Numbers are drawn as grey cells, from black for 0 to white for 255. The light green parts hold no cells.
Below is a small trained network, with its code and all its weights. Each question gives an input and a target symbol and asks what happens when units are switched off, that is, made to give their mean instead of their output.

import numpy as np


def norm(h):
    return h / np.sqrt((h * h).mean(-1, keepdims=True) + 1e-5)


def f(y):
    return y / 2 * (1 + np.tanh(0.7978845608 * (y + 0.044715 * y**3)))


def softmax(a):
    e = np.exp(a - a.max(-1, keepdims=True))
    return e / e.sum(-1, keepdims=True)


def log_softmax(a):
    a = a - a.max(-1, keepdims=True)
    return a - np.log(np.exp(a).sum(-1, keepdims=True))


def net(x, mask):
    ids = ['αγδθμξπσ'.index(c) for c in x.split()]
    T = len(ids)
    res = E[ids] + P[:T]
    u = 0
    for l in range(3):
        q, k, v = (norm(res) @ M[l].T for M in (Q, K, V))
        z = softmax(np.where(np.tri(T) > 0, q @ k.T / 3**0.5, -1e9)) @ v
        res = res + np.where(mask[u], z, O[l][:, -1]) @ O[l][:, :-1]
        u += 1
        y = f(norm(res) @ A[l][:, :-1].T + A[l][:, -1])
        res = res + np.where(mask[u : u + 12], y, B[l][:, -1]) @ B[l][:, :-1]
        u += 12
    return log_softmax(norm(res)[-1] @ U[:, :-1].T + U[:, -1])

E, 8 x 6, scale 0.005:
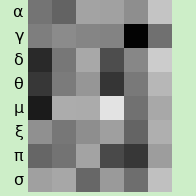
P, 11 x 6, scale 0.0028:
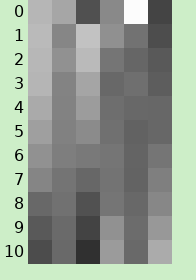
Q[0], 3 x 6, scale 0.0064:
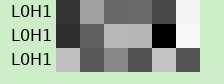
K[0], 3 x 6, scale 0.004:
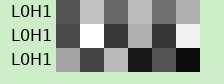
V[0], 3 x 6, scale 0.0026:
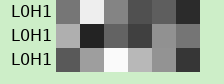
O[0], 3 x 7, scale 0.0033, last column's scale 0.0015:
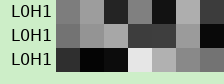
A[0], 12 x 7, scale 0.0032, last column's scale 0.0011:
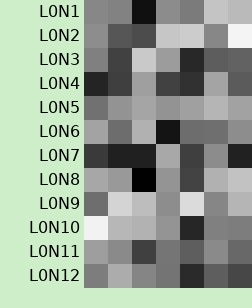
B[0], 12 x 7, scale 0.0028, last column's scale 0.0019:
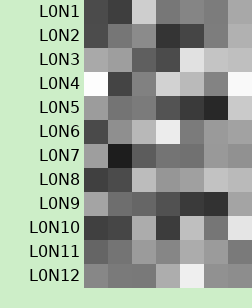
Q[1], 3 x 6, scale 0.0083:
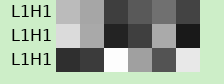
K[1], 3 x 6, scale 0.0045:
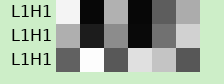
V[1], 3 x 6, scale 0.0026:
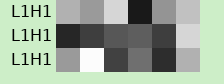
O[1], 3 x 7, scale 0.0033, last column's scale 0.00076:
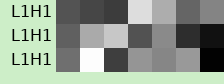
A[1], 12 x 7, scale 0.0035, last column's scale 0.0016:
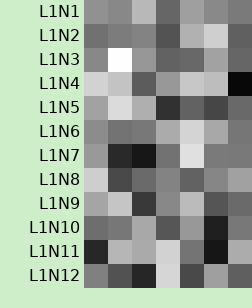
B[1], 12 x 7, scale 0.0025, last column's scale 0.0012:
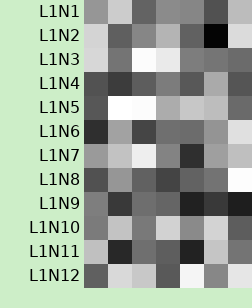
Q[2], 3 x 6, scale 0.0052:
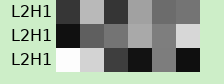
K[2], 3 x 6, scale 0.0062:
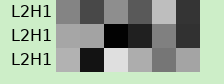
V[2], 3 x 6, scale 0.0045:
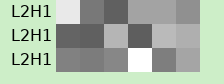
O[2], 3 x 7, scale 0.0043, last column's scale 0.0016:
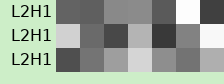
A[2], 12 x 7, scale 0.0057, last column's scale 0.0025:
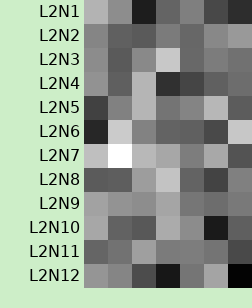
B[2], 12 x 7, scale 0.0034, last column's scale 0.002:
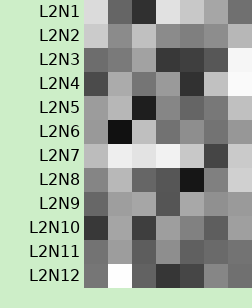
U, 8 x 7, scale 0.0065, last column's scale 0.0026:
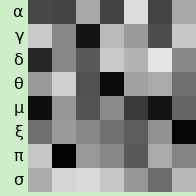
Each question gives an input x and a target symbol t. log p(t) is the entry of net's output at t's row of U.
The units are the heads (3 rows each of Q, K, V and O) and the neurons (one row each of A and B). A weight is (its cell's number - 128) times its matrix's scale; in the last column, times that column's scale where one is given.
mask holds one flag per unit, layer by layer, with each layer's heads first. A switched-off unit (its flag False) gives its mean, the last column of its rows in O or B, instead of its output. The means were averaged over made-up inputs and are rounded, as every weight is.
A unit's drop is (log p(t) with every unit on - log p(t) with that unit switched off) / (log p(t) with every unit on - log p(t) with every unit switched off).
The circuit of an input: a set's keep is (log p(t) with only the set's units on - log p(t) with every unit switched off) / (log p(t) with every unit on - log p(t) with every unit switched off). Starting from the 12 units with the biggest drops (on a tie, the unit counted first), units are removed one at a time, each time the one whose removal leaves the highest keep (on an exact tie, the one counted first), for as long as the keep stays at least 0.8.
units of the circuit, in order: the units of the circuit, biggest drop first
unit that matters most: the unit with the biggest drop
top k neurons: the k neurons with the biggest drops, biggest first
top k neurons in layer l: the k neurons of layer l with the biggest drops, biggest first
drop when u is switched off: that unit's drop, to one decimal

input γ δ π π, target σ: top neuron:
[L2N7]
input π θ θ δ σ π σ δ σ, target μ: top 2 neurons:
[L0N10; L0N6]
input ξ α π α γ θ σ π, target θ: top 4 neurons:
[L0N9; L0N6; L0N4; L0N2]
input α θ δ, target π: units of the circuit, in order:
[L1H1; L2H1]
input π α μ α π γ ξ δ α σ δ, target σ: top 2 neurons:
[L0N10; L2N7]
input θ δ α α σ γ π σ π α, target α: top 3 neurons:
[L0N10; L1N9; L1N12]
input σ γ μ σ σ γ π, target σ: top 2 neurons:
[L0N6; L2N7]
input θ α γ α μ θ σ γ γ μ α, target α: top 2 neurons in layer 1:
[L1N9; L1N11]
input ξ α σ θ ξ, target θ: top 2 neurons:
[L0N9; L0N4]
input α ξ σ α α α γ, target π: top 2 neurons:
[L0N10; L0N3]
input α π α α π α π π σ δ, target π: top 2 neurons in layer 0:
[L0N10; L0N4]
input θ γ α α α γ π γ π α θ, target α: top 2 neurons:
[L0N10; L1N9]
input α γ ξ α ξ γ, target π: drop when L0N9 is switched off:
0.0
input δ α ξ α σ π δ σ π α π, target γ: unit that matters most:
L2H1
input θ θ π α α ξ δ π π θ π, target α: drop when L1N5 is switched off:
0.1
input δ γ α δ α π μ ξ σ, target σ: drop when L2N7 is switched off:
0.2
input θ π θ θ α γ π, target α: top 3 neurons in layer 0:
[L0N10; L0N6; L0N8]
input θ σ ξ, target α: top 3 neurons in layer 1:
[L1N9; L1N12; L1N3]
